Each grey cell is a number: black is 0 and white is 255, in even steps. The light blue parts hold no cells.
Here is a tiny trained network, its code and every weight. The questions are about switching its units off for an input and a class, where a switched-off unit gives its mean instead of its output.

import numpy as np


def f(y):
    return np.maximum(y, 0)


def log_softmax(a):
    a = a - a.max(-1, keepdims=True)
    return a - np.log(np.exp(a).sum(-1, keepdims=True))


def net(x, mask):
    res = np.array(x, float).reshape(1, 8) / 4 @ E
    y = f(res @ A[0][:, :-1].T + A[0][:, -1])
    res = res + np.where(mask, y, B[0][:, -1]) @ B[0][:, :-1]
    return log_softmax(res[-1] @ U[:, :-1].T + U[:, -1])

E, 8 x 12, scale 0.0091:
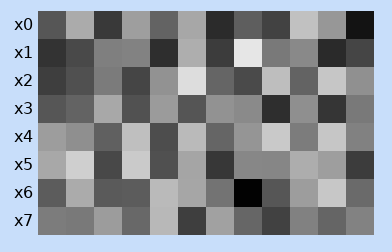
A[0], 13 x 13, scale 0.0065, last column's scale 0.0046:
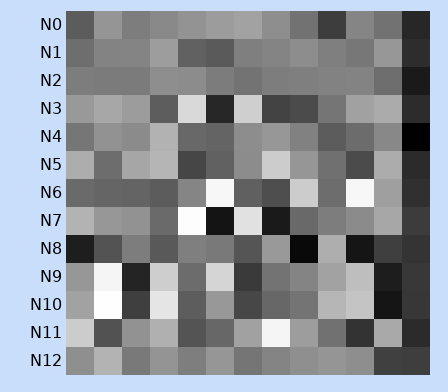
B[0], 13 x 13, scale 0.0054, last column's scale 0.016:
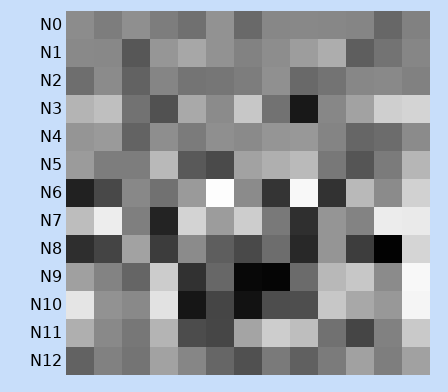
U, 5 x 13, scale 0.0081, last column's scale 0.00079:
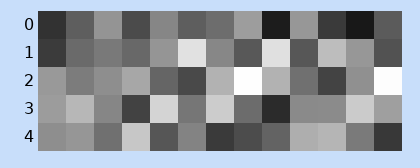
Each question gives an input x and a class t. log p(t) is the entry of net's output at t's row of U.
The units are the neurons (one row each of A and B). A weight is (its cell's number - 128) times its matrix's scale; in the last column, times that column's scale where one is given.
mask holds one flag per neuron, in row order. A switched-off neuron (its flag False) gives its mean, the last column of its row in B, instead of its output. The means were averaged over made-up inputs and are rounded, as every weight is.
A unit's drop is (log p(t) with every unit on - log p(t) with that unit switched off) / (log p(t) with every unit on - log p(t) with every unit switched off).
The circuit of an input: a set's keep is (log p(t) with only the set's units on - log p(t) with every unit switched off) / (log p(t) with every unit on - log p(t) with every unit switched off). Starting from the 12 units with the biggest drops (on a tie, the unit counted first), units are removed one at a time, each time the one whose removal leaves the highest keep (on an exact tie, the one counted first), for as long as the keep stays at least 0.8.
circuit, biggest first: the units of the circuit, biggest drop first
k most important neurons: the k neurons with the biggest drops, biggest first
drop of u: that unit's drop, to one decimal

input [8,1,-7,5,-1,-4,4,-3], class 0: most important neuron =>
(N8)
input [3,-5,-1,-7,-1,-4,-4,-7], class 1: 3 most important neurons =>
(N10, N6, N9)
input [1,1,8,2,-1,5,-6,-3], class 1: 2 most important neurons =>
(N10, N6)
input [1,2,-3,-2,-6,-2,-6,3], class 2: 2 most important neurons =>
(N11, N5)
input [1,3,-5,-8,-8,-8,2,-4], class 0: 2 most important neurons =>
(N7, N3)
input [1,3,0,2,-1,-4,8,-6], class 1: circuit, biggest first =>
(N10, N6)
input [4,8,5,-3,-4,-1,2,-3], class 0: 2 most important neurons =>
(N8, N10)
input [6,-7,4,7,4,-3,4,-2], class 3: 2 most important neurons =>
(N7, N3)
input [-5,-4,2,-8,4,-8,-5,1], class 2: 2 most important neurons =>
(N11, N5)
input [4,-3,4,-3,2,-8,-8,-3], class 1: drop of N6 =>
0.2
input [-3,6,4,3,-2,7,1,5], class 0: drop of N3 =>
0.0
